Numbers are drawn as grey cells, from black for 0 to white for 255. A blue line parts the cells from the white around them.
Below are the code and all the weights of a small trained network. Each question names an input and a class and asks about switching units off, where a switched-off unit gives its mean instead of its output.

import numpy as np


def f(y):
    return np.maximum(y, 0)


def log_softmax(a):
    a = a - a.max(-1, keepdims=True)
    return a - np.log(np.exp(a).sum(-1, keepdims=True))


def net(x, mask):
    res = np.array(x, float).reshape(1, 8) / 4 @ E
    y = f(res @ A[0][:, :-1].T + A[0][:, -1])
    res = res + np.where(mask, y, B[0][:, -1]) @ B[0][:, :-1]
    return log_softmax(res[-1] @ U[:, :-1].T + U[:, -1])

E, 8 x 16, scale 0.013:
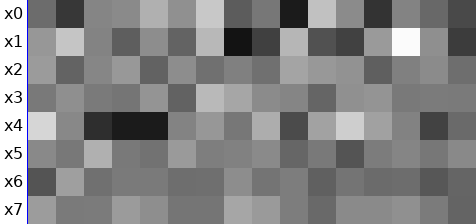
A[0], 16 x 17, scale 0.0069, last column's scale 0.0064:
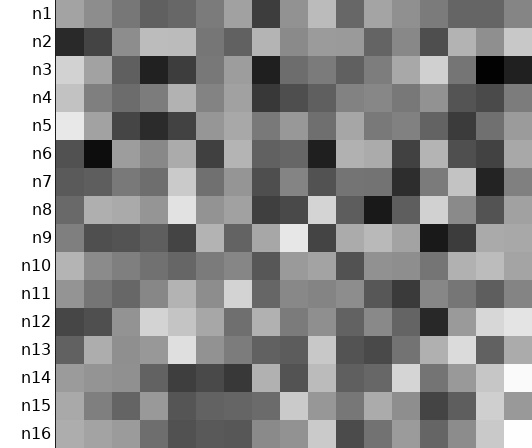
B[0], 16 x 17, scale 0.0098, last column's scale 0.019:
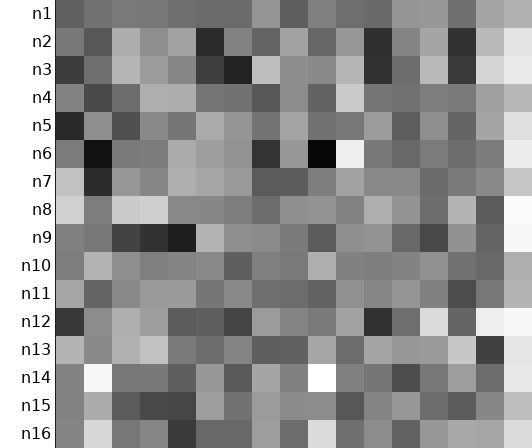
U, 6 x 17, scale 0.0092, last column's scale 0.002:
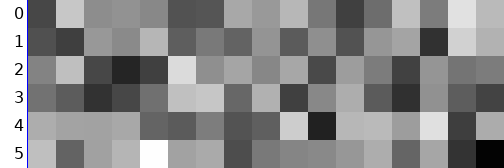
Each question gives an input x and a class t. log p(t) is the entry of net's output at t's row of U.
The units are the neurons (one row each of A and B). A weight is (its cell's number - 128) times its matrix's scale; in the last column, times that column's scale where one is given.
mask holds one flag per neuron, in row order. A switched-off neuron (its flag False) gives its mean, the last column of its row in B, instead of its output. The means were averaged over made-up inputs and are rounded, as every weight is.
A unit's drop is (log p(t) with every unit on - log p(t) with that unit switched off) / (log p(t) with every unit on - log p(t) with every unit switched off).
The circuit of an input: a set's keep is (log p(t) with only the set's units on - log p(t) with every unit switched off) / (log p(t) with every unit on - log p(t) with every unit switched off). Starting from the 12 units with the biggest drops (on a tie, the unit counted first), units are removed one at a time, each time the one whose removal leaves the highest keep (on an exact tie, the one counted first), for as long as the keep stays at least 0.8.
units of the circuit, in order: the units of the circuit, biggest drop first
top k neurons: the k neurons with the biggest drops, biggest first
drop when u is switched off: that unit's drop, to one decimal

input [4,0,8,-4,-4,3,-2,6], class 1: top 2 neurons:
[n12 n2]
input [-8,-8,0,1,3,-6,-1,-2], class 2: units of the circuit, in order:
[n9]
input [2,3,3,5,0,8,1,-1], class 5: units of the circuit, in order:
[n12 n2]
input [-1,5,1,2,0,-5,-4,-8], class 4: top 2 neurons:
[n12 n8]
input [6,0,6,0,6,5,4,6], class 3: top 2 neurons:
[n12 n9]
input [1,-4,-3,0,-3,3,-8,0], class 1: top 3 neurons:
[n14 n16 n2]
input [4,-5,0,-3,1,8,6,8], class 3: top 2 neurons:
[n9 n3]
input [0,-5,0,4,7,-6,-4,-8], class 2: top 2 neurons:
[n6 n15]
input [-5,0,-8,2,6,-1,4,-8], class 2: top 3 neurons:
[n12 n2 n9]
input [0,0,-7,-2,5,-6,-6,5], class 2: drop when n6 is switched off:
0.2
